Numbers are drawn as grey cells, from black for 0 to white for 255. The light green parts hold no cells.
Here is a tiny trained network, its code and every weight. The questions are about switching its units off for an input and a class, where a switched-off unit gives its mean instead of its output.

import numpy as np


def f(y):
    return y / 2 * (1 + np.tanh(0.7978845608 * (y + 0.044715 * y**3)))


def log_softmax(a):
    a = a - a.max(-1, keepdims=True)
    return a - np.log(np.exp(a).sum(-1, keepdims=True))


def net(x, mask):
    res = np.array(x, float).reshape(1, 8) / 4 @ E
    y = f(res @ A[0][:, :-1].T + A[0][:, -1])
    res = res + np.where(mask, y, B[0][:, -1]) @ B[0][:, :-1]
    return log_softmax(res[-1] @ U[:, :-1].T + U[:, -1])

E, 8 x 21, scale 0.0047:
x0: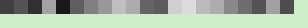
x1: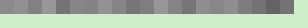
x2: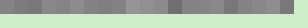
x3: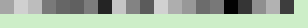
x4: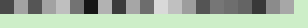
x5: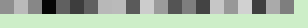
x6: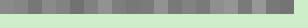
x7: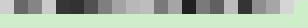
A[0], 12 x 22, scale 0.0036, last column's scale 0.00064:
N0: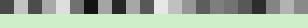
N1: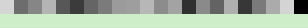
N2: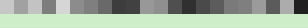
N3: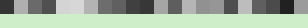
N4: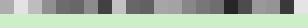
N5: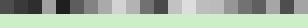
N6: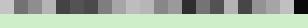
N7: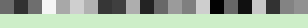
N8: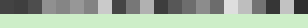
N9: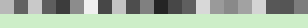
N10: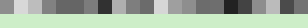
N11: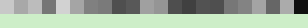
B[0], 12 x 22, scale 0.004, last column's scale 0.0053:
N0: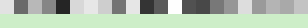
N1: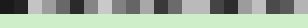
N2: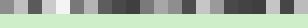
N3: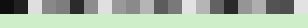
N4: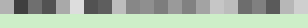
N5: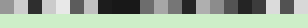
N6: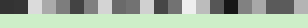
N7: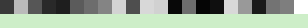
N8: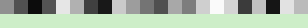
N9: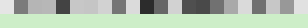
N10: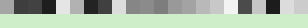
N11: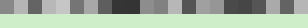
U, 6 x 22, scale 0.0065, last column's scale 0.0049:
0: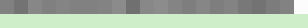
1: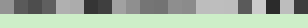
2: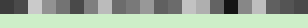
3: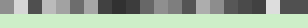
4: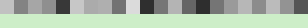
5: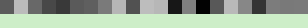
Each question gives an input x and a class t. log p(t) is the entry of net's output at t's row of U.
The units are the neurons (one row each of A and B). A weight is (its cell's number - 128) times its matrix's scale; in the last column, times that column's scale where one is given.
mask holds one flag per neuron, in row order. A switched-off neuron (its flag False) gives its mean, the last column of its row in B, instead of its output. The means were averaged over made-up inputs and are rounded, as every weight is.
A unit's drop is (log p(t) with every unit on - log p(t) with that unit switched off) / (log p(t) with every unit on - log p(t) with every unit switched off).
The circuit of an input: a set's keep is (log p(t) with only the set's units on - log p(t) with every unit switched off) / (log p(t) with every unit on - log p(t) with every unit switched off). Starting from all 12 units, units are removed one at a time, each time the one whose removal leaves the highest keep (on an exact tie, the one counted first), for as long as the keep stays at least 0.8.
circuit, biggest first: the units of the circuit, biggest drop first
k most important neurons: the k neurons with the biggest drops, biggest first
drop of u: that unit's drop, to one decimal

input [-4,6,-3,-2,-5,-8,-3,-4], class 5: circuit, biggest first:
(N7)
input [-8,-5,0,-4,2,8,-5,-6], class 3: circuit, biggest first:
(N2, N11)
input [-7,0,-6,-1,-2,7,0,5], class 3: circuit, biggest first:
(N2, N11)
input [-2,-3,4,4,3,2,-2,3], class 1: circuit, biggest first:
(N10, N7)
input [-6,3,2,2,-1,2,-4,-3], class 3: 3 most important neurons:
(N2, N11, N7)
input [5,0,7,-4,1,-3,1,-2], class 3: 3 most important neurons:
(N5, N10, N4)
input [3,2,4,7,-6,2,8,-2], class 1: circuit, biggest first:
(N10, N4)
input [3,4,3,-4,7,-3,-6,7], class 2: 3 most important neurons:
(N6, N1, N9)
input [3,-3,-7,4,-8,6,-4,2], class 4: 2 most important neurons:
(N9, N7)
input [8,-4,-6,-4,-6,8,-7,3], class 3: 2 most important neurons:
(N5, N7)
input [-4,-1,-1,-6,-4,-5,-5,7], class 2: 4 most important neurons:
(N6, N1, N10, N4)
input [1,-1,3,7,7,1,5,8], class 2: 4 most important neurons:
(N6, N1, N8, N9)
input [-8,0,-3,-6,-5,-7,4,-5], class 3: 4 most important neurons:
(N2, N11, N10, N4)
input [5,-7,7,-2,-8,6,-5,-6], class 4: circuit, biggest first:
(N9)
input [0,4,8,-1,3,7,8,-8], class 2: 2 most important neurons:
(N3, N7)
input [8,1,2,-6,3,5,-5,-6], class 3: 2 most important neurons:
(N5, N10)
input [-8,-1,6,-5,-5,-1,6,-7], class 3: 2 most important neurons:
(N2, N11)
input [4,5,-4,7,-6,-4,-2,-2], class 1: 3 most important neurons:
(N10, N4, N0)
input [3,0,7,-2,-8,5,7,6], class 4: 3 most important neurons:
(N9, N3, N7)
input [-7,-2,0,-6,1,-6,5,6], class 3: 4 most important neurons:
(N2, N11, N10, N3)
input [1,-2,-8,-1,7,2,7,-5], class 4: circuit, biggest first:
(N0)
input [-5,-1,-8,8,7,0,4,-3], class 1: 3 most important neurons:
(N10, N4, N9)
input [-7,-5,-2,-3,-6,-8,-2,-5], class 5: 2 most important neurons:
(N7, N5)
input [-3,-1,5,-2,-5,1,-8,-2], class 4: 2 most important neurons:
(N9, N5)
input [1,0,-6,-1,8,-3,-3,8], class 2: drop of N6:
0.7
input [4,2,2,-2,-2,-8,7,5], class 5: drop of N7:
0.9
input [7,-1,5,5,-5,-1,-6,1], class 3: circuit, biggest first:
(N5)
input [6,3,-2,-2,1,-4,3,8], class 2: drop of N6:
0.5
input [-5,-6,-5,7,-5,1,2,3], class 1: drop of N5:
0.1
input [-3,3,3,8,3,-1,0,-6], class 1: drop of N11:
0.0
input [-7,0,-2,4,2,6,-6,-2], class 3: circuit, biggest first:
(N2, N11)
